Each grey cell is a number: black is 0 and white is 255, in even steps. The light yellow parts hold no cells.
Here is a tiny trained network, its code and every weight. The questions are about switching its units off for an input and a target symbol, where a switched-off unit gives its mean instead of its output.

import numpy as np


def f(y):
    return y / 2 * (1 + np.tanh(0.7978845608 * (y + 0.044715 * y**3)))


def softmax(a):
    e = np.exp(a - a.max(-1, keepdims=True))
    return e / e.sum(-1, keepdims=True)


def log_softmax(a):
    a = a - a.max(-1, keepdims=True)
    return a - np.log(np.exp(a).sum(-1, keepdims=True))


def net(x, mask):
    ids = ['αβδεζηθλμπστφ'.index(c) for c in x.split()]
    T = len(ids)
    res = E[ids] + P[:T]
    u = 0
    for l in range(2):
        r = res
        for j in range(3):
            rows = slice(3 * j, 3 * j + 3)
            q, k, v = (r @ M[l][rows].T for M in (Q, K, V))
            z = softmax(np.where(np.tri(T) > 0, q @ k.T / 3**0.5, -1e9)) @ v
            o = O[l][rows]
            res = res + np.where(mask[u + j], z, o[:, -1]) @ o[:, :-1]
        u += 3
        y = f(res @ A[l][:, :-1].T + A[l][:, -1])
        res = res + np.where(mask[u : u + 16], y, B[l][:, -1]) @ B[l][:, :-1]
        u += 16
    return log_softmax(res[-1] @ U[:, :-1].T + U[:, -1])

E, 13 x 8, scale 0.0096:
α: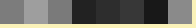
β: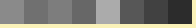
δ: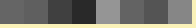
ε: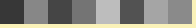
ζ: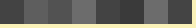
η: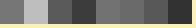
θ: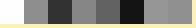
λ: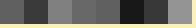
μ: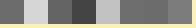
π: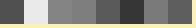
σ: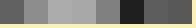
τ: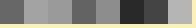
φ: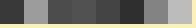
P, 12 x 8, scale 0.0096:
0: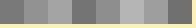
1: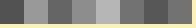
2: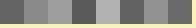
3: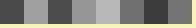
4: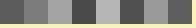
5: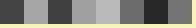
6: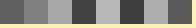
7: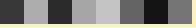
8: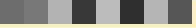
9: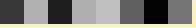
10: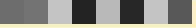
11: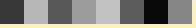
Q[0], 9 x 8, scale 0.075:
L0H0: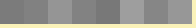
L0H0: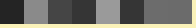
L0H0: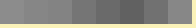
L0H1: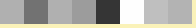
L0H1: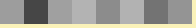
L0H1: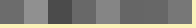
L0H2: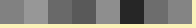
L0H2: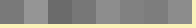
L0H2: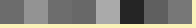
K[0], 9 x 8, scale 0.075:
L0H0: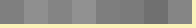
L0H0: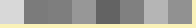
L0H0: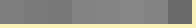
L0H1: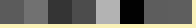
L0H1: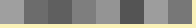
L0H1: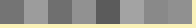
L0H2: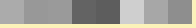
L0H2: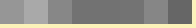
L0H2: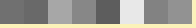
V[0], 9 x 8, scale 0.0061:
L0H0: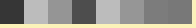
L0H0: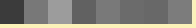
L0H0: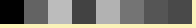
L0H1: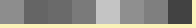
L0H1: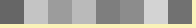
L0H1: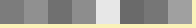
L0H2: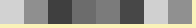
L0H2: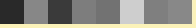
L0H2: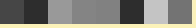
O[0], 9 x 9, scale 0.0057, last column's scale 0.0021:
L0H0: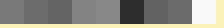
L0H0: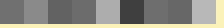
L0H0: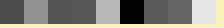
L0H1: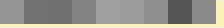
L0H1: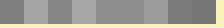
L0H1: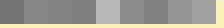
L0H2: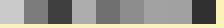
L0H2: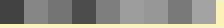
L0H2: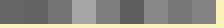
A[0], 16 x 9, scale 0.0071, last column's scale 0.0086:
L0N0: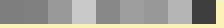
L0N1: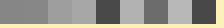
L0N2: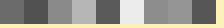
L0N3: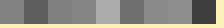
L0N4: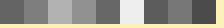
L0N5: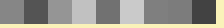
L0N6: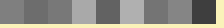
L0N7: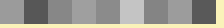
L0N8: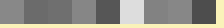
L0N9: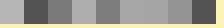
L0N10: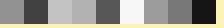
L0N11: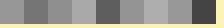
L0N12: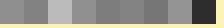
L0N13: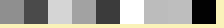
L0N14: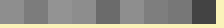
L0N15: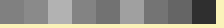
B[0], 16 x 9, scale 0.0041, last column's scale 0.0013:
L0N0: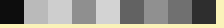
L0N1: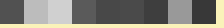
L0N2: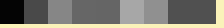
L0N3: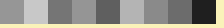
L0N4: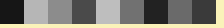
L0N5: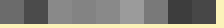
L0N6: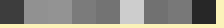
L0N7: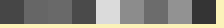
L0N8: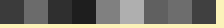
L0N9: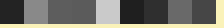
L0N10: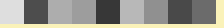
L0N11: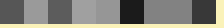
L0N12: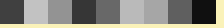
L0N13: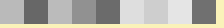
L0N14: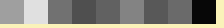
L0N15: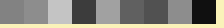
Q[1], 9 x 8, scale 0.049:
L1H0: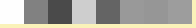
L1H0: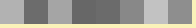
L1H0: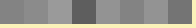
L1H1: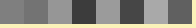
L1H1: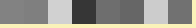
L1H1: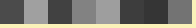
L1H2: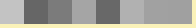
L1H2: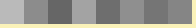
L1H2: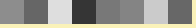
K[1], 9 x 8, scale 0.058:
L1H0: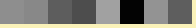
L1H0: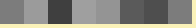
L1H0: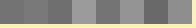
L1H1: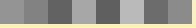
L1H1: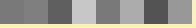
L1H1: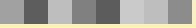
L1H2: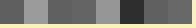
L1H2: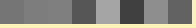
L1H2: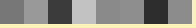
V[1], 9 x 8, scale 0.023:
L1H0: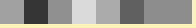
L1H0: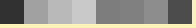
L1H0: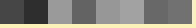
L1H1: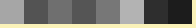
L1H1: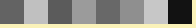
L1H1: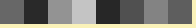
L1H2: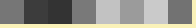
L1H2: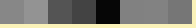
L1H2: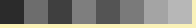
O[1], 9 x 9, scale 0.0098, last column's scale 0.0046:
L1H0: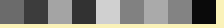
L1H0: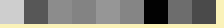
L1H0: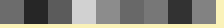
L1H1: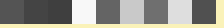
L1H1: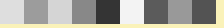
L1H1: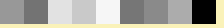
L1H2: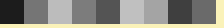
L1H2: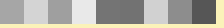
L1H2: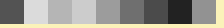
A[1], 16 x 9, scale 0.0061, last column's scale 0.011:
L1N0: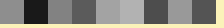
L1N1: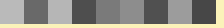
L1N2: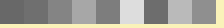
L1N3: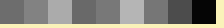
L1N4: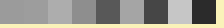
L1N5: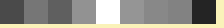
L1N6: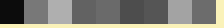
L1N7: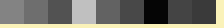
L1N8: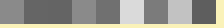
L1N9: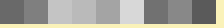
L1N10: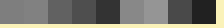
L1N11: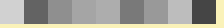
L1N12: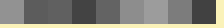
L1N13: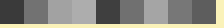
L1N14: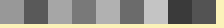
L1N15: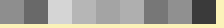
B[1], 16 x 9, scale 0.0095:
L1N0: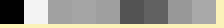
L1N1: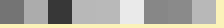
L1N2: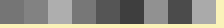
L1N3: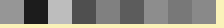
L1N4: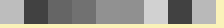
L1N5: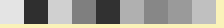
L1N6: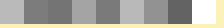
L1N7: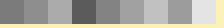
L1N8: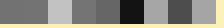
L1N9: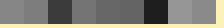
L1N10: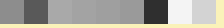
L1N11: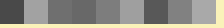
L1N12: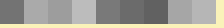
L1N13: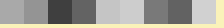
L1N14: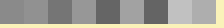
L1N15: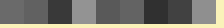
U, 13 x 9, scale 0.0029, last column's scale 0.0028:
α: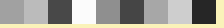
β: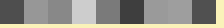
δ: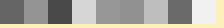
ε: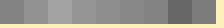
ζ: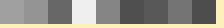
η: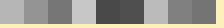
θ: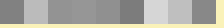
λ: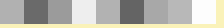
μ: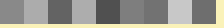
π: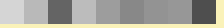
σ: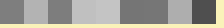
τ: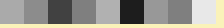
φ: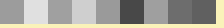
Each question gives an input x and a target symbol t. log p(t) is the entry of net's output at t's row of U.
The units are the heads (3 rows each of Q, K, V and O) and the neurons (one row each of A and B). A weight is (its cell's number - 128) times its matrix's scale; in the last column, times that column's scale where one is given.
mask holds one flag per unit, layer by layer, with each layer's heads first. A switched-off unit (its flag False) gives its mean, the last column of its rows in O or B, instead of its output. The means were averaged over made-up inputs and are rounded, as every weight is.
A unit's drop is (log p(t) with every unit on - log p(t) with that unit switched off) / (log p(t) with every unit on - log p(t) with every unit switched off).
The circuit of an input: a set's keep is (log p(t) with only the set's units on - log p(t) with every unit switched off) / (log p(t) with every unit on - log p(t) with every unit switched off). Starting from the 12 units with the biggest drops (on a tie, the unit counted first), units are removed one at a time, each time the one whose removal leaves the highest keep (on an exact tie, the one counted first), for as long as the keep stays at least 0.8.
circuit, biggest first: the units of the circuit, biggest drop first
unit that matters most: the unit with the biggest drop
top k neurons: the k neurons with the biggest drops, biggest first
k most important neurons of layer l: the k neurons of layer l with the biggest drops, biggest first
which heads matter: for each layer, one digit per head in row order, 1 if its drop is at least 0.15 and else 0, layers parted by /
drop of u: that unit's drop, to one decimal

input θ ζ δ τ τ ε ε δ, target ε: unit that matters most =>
L1H2
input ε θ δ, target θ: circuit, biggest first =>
L0H0; L1H0
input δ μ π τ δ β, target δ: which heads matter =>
000 / 111
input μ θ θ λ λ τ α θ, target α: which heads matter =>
100 / 011
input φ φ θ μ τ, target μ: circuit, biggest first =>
L0H0; L1H1; L1N10
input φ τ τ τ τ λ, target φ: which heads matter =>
000 / 011
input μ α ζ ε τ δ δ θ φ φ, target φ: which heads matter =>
100 / 011
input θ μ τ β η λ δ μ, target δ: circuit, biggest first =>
L1H2; L1H0; L1H1; L0H0
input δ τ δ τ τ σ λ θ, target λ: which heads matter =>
100 / 110
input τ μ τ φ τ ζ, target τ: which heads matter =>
000 / 011
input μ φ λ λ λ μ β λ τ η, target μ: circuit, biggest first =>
L1H1; L1N10; L1H2
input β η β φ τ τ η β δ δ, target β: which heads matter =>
000 / 011
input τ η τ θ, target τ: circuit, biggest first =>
L1H1; L1H2
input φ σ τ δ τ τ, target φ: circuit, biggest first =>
L1H2; L1H1
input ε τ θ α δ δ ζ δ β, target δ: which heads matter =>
100 / 111
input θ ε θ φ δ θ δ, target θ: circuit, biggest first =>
L1H0; L0H2; L0H0
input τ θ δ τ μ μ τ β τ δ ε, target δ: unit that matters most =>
L0H0
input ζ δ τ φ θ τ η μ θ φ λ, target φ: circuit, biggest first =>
L0H0; L1H2; L1H1
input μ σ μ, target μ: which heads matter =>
000 / 010
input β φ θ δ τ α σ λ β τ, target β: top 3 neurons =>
L1N0; L1N8; L1N2
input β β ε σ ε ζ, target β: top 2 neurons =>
L1N0; L1N8
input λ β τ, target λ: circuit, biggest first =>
L1H1; L1N5; L1H0
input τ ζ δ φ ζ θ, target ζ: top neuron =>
L1N15
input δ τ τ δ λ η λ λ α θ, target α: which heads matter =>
000 / 111
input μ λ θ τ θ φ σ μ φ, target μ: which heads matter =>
000 / 010
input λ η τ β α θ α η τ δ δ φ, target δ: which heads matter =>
100 / 101
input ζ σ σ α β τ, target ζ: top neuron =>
L1N15
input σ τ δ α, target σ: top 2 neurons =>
L1N0; L1N1
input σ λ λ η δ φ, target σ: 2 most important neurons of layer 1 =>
L1N0; L1N1
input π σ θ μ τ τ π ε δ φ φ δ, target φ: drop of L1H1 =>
0.4
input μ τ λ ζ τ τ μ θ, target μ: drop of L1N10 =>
0.2
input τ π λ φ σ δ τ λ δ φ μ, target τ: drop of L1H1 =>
0.3
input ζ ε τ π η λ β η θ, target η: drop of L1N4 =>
0.2
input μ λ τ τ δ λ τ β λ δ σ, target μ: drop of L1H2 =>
0.1
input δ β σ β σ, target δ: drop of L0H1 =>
0.1
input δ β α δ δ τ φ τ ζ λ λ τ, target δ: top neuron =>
L1N13
